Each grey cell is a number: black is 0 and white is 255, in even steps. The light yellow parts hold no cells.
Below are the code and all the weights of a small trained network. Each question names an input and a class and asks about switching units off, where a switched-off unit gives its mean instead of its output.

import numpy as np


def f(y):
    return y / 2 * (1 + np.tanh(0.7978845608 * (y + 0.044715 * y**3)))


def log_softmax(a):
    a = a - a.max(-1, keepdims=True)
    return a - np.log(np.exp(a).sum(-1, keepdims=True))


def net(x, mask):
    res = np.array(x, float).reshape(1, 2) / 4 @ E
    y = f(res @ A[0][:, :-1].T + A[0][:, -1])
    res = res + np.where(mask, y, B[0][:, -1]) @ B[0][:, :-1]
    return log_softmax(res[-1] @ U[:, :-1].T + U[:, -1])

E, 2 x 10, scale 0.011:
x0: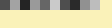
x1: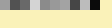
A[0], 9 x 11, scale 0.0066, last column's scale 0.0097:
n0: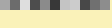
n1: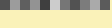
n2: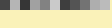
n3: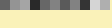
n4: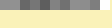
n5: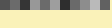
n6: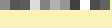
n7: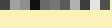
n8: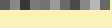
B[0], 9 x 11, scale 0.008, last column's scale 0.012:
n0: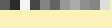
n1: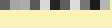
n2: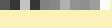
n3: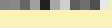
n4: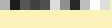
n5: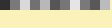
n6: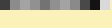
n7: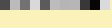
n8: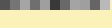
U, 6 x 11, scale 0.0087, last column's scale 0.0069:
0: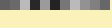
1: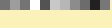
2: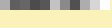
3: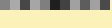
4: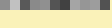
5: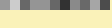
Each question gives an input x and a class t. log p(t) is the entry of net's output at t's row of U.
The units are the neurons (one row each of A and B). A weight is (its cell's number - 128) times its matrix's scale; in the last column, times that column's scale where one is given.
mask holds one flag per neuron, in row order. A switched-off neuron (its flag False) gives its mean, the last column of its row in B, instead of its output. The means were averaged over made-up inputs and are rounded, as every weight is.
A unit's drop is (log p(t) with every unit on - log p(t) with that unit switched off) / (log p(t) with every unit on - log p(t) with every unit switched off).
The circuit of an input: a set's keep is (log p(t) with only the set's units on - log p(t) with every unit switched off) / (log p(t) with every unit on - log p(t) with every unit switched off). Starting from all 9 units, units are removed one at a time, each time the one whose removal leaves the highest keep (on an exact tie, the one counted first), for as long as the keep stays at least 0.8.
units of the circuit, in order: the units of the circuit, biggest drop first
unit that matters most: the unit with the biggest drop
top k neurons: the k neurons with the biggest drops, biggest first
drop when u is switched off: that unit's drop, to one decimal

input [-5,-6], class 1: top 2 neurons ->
(n7; n3)
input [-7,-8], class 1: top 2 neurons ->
(n7; n3)
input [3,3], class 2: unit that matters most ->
n7
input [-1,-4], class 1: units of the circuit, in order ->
(n7; n3)
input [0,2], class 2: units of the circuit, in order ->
(n7; n1)
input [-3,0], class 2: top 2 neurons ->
(n1; n5)
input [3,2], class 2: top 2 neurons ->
(n7; n0)
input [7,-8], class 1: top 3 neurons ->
(n7; n3; n0)
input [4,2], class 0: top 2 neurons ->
(n3; n7)
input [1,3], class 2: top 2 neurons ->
(n7; n3)
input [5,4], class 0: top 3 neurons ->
(n7; n3; n2)
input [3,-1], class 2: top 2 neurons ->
(n0; n6)
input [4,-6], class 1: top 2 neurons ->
(n7; n3)
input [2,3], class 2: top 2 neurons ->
(n7; n3)
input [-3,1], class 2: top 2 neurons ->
(n1; n5)
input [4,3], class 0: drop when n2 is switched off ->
0.1
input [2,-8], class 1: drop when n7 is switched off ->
0.4
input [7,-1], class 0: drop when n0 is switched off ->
0.0
